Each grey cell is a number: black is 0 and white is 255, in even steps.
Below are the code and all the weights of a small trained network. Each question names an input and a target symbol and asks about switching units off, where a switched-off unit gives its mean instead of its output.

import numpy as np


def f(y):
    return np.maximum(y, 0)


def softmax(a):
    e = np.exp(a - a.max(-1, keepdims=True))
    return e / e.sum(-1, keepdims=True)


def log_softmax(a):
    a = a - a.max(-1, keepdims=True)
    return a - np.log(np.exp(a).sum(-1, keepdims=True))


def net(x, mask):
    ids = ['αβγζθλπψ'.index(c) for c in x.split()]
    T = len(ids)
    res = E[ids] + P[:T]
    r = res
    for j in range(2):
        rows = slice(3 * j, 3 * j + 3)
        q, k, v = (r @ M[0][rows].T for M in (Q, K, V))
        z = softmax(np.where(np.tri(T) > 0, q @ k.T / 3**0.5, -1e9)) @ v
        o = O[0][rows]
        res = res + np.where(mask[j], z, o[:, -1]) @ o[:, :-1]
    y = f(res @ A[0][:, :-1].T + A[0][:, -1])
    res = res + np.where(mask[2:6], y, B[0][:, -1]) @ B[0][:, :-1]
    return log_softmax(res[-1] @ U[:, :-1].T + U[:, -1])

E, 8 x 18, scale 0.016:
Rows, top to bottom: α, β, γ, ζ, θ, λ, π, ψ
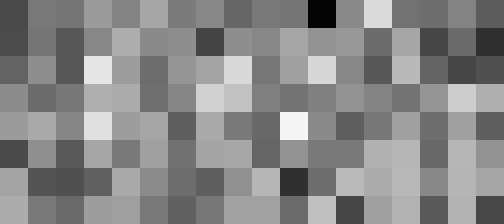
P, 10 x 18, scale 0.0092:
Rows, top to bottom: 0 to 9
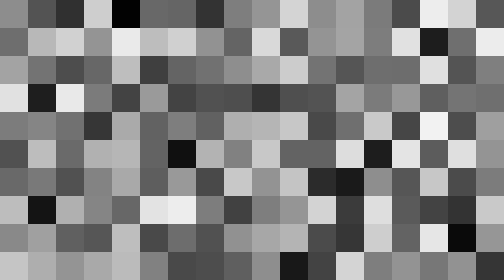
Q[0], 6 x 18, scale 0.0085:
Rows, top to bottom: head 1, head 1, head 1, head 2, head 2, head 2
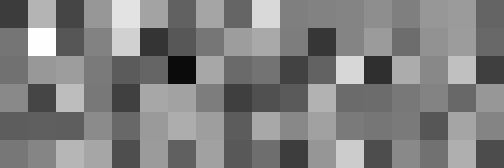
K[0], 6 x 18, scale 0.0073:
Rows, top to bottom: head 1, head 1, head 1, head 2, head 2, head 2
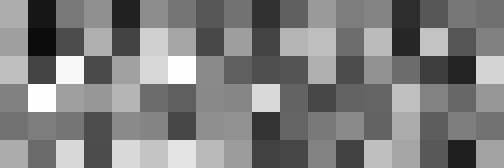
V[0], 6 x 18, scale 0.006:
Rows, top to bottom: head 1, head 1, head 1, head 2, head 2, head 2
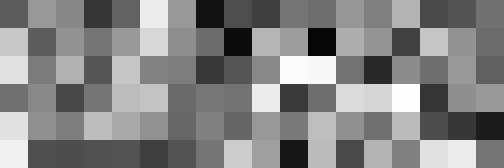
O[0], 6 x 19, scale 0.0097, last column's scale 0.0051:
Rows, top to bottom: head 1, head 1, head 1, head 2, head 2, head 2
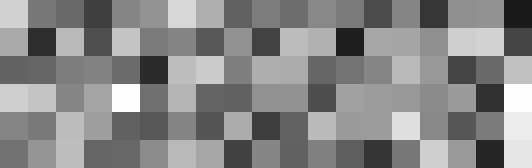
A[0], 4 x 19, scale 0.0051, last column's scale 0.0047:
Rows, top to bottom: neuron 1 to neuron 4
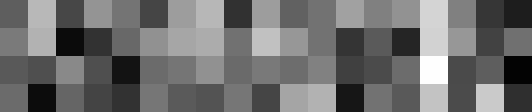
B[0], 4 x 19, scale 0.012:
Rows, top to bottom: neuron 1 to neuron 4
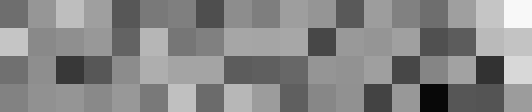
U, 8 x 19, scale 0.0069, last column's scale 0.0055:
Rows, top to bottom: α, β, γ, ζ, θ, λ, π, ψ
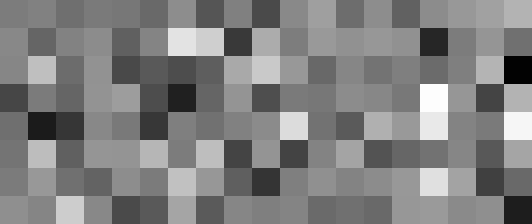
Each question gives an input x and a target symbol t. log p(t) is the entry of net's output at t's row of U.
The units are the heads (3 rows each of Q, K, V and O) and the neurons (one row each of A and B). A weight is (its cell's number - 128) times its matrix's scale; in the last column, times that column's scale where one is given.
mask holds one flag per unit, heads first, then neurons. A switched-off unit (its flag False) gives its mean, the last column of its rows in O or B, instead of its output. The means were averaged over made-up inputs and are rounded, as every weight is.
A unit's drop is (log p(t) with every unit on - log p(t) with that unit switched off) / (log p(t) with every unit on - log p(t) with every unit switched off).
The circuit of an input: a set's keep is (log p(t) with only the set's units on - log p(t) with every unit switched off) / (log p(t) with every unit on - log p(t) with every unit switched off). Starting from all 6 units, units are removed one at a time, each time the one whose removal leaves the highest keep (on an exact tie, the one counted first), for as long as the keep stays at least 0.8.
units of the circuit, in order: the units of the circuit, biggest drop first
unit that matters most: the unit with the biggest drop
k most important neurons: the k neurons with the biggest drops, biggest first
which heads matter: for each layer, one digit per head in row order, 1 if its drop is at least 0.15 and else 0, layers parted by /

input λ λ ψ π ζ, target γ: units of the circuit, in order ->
(head 2; neuron 2)
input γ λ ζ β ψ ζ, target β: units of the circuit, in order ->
(head 1)
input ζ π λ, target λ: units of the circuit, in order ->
(head 2; neuron 3)
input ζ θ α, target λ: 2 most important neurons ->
(neuron 3; neuron 2)
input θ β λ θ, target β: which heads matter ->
10
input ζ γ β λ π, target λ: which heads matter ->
11
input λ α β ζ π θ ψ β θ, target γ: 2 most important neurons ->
(neuron 2; neuron 3)
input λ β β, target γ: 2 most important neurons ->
(neuron 2; neuron 3)
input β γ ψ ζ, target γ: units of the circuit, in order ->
(head 1; head 2)
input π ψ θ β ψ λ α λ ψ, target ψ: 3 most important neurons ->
(neuron 2; neuron 3; neuron 1)
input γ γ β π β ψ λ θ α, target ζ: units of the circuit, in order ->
(head 2; head 1; neuron 2)
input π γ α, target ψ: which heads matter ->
01
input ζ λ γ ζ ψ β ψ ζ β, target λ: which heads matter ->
11
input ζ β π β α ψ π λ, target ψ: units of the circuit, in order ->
(neuron 1; head 2; head 1)
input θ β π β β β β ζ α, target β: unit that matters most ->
head 2
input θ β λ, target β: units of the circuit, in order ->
(head 2; neuron 4; head 1)
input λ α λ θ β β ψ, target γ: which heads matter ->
01
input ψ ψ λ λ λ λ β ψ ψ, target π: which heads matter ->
01
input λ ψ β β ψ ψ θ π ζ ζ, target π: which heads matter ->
11
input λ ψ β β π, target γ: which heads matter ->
01
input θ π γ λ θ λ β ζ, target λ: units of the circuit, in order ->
(head 1)
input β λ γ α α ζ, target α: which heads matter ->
10
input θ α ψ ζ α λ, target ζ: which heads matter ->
10
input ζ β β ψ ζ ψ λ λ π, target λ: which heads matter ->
11
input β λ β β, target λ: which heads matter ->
10
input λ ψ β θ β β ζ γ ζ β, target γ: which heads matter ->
10
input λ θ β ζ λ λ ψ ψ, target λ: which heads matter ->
10
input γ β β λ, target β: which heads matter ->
10
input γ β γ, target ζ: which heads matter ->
11
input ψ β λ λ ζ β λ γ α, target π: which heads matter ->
01
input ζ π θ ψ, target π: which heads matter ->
11
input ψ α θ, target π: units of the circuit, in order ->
(head 2)
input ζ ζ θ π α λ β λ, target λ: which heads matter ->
10
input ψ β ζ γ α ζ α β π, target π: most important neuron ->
(neuron 3)
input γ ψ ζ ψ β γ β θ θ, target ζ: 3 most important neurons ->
(neuron 2; neuron 3; neuron 4)
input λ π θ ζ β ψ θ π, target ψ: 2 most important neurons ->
(neuron 1; neuron 3)
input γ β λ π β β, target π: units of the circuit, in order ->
(head 1; head 2)
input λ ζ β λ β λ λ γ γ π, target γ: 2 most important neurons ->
(neuron 3; neuron 1)
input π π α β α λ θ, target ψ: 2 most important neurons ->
(neuron 2; neuron 3)
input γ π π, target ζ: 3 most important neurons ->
(neuron 2; neuron 3; neuron 4)
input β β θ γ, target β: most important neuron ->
(neuron 1)
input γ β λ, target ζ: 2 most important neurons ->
(neuron 2; neuron 3)
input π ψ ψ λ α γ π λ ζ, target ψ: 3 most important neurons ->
(neuron 2; neuron 3; neuron 1)
